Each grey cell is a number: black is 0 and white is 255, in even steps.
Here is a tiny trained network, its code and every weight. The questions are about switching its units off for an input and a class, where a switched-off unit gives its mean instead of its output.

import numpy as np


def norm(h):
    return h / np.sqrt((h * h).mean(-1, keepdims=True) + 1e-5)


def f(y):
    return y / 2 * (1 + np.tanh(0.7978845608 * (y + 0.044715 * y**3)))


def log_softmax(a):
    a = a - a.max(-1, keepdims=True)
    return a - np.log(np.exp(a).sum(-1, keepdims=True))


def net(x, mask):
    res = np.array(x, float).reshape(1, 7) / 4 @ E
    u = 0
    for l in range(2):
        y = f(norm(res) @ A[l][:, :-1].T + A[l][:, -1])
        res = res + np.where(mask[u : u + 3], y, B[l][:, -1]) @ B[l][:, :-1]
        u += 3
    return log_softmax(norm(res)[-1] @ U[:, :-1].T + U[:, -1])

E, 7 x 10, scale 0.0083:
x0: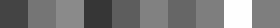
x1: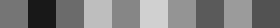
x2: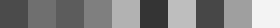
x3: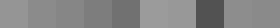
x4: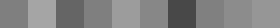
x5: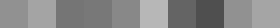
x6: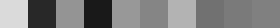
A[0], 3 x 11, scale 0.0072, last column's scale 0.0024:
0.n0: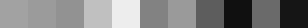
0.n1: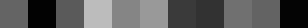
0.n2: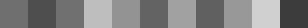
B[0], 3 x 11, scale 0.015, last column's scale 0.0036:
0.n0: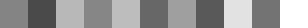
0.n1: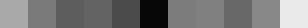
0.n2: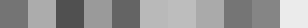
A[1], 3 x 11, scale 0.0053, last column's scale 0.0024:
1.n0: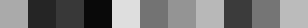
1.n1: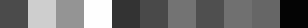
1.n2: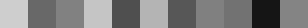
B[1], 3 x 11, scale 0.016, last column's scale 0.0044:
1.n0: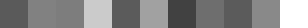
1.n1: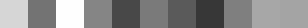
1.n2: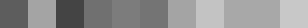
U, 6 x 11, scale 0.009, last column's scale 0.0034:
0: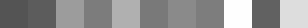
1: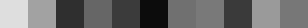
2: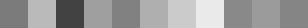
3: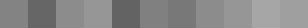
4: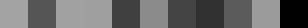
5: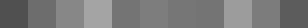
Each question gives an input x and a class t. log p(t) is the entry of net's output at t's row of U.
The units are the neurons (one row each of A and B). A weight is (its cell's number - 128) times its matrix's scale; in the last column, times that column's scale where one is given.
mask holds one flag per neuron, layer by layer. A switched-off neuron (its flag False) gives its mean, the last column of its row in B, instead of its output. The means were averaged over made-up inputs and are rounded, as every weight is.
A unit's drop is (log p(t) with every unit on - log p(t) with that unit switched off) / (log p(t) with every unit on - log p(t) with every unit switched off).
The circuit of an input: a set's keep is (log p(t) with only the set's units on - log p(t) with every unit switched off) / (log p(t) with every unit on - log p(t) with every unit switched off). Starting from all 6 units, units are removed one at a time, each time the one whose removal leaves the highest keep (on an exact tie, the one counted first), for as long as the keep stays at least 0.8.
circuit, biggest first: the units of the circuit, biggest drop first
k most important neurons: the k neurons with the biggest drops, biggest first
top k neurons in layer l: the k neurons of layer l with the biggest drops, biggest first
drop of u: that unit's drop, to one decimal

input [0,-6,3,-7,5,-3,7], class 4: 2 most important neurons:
[1.n0, 0.n1]
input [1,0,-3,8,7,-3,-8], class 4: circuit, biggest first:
[1.n1]
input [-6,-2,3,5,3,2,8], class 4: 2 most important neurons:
[1.n0, 1.n2]
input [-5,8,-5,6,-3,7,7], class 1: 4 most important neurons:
[0.n1, 1.n2, 1.n1, 0.n2]
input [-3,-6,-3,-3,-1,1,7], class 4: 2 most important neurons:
[1.n0, 0.n1]
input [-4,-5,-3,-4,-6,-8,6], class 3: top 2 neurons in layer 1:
[1.n0, 1.n1]
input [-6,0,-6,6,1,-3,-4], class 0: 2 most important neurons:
[0.n0, 0.n2]
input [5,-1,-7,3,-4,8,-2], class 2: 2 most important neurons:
[1.n2, 0.n0]
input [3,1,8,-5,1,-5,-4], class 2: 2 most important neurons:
[0.n2, 0.n0]
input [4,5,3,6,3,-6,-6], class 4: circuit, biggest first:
[1.n1, 0.n0]
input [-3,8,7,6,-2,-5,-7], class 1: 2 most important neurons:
[0.n1, 1.n1]
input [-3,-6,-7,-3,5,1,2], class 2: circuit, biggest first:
[0.n1, 1.n2]
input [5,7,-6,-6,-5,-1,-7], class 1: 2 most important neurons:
[0.n1, 0.n0]
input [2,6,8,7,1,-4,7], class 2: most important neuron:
[0.n2]
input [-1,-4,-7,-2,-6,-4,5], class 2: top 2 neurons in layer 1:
[1.n2, 1.n1]
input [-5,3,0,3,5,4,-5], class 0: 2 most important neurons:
[0.n0, 1.n0]
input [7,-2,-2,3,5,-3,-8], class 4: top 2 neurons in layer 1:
[1.n1, 1.n2]
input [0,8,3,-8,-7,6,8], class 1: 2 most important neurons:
[0.n1, 0.n0]
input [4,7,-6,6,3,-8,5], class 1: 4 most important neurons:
[0.n1, 0.n0, 0.n2, 1.n2]
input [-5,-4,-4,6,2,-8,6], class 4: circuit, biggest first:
[1.n0]
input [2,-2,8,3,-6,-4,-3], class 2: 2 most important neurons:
[0.n2, 0.n1]
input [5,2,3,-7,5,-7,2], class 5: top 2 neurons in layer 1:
[1.n0, 1.n2]
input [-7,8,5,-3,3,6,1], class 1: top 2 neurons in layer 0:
[0.n1, 0.n2]
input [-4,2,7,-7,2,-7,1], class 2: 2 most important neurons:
[0.n2, 1.n1]
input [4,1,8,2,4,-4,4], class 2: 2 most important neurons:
[0.n2, 0.n0]
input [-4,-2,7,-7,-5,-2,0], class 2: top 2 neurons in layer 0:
[0.n2, 0.n1]
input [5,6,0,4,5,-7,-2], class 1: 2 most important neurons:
[0.n1, 0.n0]
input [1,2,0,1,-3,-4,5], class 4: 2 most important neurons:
[1.n0, 0.n2]
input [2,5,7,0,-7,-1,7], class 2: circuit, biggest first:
[0.n2]
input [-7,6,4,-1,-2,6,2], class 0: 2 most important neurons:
[0.n0, 1.n1]
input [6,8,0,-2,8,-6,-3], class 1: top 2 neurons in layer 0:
[0.n1, 0.n0]
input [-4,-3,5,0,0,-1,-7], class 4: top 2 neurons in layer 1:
[1.n1, 1.n2]
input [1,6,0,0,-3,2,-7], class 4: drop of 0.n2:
0.0
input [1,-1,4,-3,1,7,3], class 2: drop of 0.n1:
0.2
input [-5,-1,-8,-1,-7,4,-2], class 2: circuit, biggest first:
[1.n2]
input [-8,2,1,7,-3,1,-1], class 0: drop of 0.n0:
1.0
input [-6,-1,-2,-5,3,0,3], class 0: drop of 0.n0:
0.6
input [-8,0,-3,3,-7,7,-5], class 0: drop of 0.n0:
0.8
